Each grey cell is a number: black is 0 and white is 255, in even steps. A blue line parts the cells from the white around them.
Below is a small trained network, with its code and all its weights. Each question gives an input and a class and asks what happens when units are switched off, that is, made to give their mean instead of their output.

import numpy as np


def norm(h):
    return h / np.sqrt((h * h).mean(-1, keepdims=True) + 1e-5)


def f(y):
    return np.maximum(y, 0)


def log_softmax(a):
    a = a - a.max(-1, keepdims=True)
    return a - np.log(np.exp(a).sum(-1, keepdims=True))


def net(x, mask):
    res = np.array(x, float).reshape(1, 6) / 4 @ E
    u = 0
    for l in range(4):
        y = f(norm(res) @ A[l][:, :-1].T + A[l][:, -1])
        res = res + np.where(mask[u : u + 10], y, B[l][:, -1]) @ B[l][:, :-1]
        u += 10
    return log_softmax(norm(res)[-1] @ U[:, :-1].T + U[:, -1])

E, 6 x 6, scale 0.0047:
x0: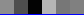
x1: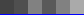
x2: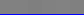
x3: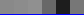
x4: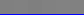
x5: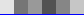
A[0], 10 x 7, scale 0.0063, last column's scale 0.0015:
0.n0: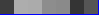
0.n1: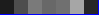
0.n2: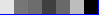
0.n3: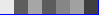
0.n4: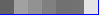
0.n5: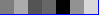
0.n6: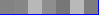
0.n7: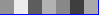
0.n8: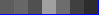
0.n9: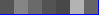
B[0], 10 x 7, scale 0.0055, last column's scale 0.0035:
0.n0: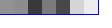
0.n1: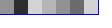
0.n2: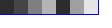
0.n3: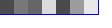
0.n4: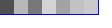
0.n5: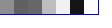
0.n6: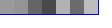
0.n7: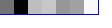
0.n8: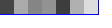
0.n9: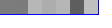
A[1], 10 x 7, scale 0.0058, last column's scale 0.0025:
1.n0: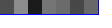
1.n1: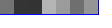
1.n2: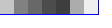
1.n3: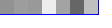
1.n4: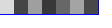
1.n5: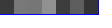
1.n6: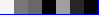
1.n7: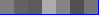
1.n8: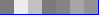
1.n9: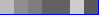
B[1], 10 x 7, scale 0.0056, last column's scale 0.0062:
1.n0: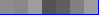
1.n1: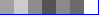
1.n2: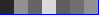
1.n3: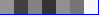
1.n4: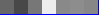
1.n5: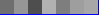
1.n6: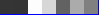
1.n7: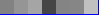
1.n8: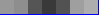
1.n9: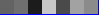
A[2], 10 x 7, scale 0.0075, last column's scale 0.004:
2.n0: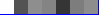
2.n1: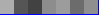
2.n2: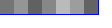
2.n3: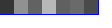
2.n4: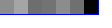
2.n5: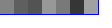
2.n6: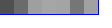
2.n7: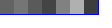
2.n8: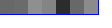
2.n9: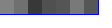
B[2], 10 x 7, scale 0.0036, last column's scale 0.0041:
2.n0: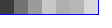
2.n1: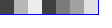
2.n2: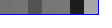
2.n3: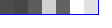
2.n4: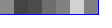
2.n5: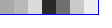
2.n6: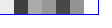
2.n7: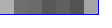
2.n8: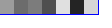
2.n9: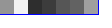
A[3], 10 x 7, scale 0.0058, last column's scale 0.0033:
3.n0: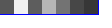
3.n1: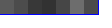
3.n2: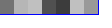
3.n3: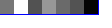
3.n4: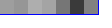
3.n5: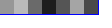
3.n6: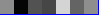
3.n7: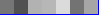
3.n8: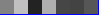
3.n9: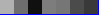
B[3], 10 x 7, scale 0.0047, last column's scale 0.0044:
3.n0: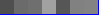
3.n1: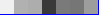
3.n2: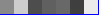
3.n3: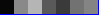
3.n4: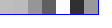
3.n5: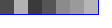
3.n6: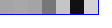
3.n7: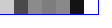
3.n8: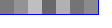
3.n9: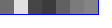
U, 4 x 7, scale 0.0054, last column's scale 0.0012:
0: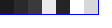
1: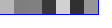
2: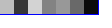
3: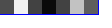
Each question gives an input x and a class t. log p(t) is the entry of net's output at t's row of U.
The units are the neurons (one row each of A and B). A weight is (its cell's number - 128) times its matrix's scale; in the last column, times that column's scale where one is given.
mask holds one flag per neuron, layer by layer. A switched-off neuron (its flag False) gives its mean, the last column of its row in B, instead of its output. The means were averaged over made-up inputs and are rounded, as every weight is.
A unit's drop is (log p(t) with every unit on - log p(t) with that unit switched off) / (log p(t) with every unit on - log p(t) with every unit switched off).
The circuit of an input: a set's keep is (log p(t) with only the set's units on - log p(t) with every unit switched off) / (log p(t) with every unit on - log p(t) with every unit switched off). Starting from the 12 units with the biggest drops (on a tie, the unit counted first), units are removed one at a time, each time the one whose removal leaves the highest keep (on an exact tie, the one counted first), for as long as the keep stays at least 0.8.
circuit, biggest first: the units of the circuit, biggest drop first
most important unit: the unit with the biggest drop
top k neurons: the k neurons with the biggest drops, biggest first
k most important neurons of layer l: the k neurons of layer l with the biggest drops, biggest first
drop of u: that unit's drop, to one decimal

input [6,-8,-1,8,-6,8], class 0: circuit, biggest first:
(0.n2; 2.n0)
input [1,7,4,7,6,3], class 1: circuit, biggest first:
(0.n5)
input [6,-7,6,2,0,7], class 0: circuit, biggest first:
(0.n2; 2.n0)
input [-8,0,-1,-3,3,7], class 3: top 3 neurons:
(1.n8; 0.n7; 0.n0)
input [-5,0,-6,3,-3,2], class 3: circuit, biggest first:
(0.n7; 1.n8; 3.n5)
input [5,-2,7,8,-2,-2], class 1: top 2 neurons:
(0.n5; 0.n0)
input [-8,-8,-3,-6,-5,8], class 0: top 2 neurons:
(0.n5; 1.n9)
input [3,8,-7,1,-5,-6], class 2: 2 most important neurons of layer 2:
(2.n8; 2.n6)
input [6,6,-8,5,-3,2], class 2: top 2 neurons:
(0.n1; 0.n9)
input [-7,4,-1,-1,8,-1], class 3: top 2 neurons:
(0.n5; 1.n8)
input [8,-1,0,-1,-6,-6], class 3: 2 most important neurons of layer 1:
(1.n1; 1.n0)
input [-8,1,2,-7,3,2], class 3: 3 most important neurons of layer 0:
(0.n5; 0.n7; 0.n1)
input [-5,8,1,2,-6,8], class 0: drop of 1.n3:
0.2
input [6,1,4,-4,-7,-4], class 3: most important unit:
0.n2
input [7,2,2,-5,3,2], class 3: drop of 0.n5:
0.2
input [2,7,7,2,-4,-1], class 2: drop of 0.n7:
-0.1
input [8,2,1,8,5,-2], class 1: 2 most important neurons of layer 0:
(0.n5; 0.n0)
